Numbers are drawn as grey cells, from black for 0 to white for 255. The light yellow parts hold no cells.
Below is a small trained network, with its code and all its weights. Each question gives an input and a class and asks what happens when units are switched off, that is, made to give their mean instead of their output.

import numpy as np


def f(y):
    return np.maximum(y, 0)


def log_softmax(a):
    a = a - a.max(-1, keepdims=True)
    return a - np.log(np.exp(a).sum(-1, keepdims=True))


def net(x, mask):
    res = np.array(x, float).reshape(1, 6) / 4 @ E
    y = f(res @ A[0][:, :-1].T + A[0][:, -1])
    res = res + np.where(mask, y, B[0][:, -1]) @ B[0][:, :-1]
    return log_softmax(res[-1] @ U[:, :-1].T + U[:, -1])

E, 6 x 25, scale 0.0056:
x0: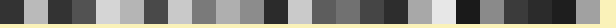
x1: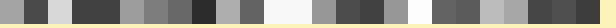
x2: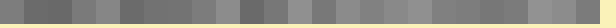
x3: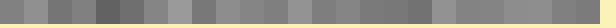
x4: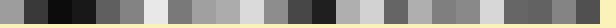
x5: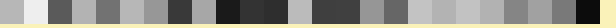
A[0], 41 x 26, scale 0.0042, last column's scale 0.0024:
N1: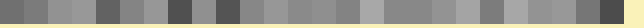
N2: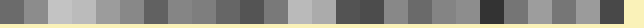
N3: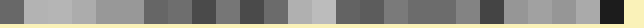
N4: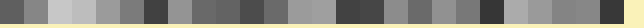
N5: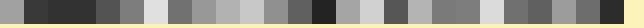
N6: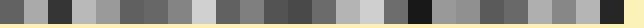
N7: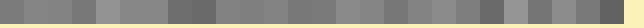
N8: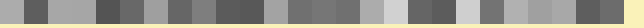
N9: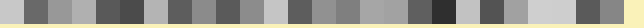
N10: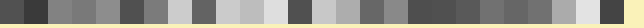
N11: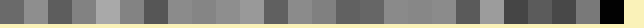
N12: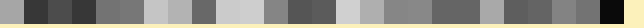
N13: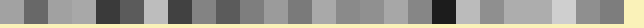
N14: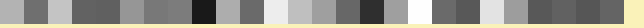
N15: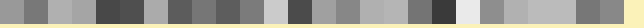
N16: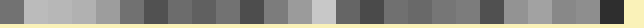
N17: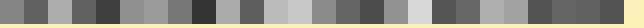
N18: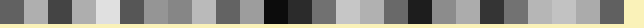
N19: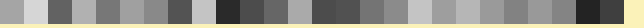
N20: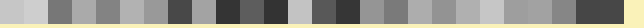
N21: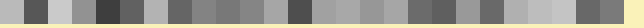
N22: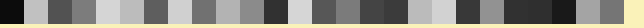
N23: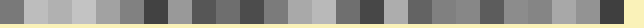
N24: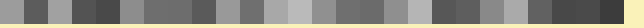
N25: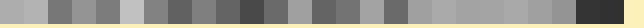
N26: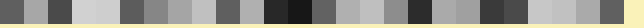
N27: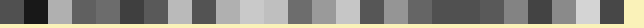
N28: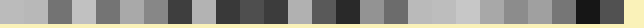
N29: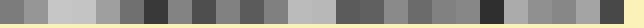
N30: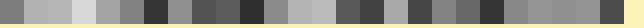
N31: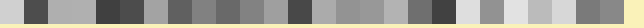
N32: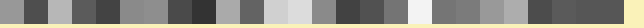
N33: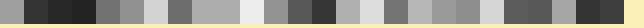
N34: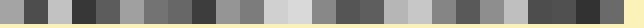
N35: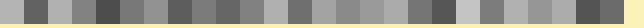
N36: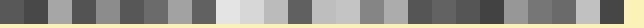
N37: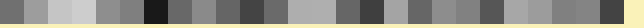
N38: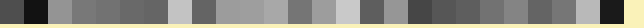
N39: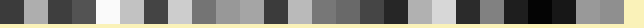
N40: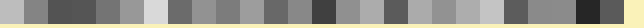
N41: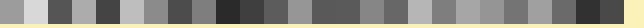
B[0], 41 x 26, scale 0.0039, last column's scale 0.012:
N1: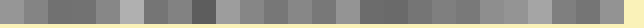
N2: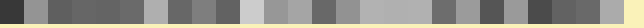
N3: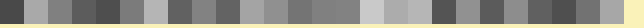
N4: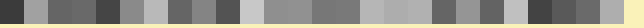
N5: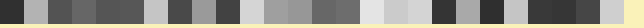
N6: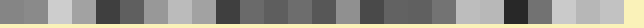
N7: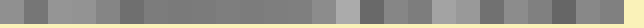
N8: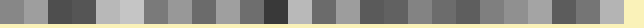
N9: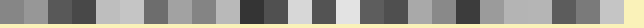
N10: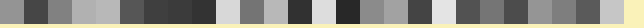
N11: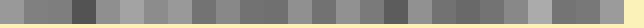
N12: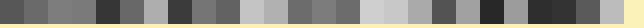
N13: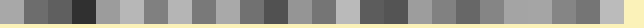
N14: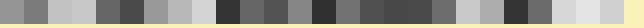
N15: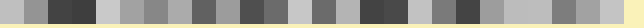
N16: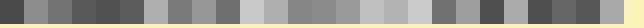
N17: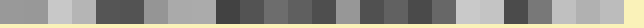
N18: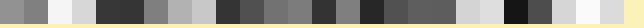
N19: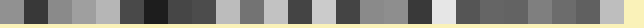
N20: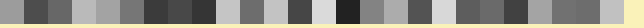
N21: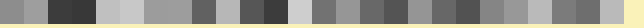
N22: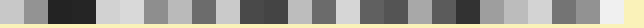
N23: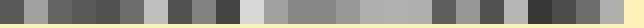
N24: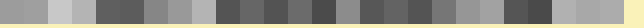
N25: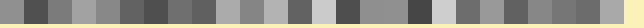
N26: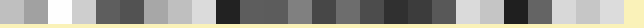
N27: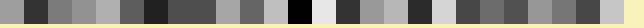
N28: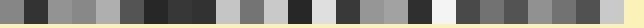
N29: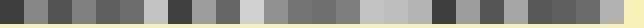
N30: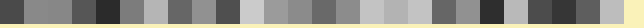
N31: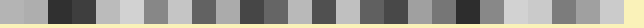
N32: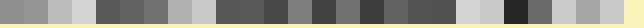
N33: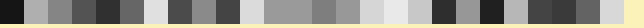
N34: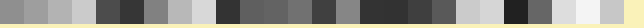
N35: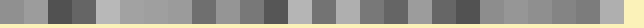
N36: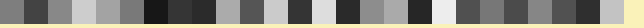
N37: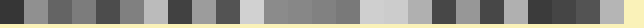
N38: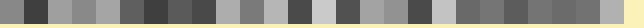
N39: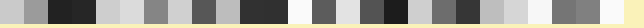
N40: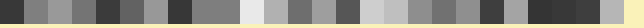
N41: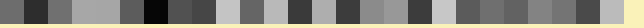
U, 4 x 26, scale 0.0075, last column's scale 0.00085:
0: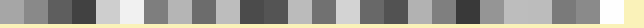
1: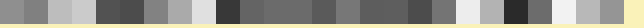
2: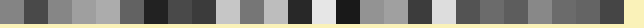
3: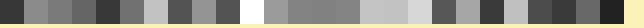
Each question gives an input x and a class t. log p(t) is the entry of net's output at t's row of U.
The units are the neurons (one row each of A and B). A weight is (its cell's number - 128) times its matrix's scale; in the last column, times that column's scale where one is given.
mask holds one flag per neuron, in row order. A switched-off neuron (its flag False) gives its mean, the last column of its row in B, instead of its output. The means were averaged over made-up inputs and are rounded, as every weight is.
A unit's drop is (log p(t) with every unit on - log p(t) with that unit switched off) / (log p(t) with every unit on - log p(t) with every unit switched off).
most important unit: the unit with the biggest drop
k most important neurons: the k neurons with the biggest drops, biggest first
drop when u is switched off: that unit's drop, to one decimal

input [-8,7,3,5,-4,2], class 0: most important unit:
N31
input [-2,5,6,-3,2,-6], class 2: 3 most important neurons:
(N27; N36; N10)
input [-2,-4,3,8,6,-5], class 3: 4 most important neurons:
(N33; N5; N12; N28)
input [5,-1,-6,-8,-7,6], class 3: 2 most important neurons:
(N30; N37)
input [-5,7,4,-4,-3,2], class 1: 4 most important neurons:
(N34; N14; N32; N39)
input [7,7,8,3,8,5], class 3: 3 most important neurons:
(N33; N5; N40)
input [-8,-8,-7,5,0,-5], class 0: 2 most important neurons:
(N31; N9)
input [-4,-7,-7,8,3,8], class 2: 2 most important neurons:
(N28; N20)
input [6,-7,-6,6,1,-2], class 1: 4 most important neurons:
(N18; N26; N6; N31)
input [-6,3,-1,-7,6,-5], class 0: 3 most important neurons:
(N31; N15; N9)
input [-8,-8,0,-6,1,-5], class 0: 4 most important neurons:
(N31; N9; N15; N21)
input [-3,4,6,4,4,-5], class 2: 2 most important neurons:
(N27; N36)
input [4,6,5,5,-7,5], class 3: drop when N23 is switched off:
0.2
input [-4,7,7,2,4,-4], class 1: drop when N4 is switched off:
0.0
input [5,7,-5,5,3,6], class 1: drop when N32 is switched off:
0.1
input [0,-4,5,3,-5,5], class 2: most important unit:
N28
